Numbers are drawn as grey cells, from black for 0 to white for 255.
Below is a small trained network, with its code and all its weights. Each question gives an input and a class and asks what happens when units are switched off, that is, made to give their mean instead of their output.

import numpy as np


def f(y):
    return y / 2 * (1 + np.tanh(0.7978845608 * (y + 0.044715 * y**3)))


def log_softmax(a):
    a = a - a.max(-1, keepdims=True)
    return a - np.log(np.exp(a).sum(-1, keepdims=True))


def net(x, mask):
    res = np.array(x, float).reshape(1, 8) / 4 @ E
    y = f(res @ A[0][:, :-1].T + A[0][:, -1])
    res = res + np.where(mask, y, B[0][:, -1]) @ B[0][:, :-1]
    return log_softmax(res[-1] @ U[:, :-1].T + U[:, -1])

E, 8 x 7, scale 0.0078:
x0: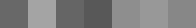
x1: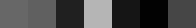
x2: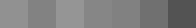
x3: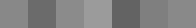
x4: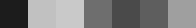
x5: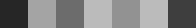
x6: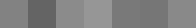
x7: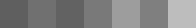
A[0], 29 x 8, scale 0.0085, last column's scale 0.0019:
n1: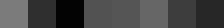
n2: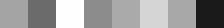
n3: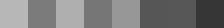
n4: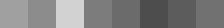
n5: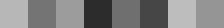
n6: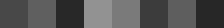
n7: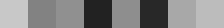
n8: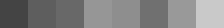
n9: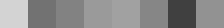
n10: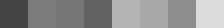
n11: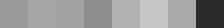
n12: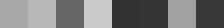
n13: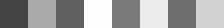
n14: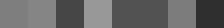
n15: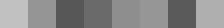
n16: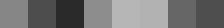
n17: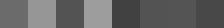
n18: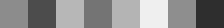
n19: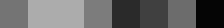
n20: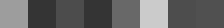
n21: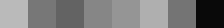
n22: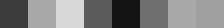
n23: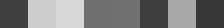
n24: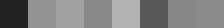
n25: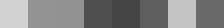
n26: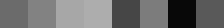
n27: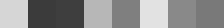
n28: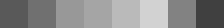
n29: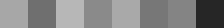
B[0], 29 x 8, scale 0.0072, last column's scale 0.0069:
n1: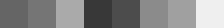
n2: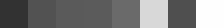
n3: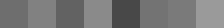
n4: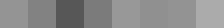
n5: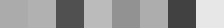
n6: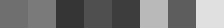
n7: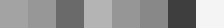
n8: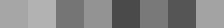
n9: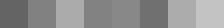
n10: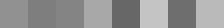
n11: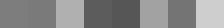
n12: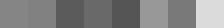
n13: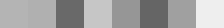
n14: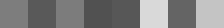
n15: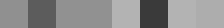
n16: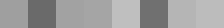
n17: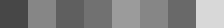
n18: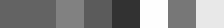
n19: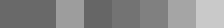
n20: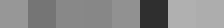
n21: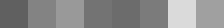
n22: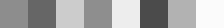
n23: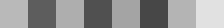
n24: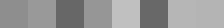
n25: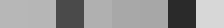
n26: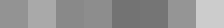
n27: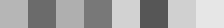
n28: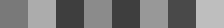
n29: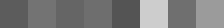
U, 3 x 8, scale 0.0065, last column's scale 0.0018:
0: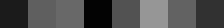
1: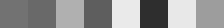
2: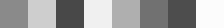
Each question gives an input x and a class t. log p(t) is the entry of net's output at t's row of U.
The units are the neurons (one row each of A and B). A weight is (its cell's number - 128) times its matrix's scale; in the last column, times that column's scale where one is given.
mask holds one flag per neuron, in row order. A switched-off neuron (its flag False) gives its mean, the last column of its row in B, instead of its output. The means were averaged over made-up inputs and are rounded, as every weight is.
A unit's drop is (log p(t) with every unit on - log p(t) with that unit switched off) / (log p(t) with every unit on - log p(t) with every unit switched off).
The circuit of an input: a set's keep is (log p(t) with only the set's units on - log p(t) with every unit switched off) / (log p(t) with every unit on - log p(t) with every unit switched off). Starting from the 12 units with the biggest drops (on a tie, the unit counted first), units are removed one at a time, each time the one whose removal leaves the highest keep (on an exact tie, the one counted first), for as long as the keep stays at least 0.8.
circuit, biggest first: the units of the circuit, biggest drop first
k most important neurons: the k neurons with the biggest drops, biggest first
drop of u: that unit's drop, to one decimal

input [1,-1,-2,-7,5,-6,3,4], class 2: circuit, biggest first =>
(n5; n7)
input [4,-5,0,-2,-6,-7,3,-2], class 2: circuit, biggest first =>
(n5)
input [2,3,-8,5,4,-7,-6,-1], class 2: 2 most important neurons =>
(n25; n5)
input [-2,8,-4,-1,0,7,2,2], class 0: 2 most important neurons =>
(n1; n6)
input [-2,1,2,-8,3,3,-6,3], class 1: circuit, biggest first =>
(n5; n2)
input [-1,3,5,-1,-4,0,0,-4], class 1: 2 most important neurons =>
(n2; n18)
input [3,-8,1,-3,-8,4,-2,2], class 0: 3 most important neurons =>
(n18; n2; n28)
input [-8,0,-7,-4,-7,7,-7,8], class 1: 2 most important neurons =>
(n27; n16)
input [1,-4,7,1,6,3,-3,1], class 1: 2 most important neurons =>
(n22; n23)
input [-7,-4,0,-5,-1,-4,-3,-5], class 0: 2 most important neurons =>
(n2; n13)
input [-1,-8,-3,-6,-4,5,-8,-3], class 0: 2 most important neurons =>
(n18; n2)
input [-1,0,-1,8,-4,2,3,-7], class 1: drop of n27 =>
0.1
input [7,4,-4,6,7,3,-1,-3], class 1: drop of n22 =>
0.2
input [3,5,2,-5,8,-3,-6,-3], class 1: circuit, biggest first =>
(n22)
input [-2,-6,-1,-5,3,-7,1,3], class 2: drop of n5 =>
0.5
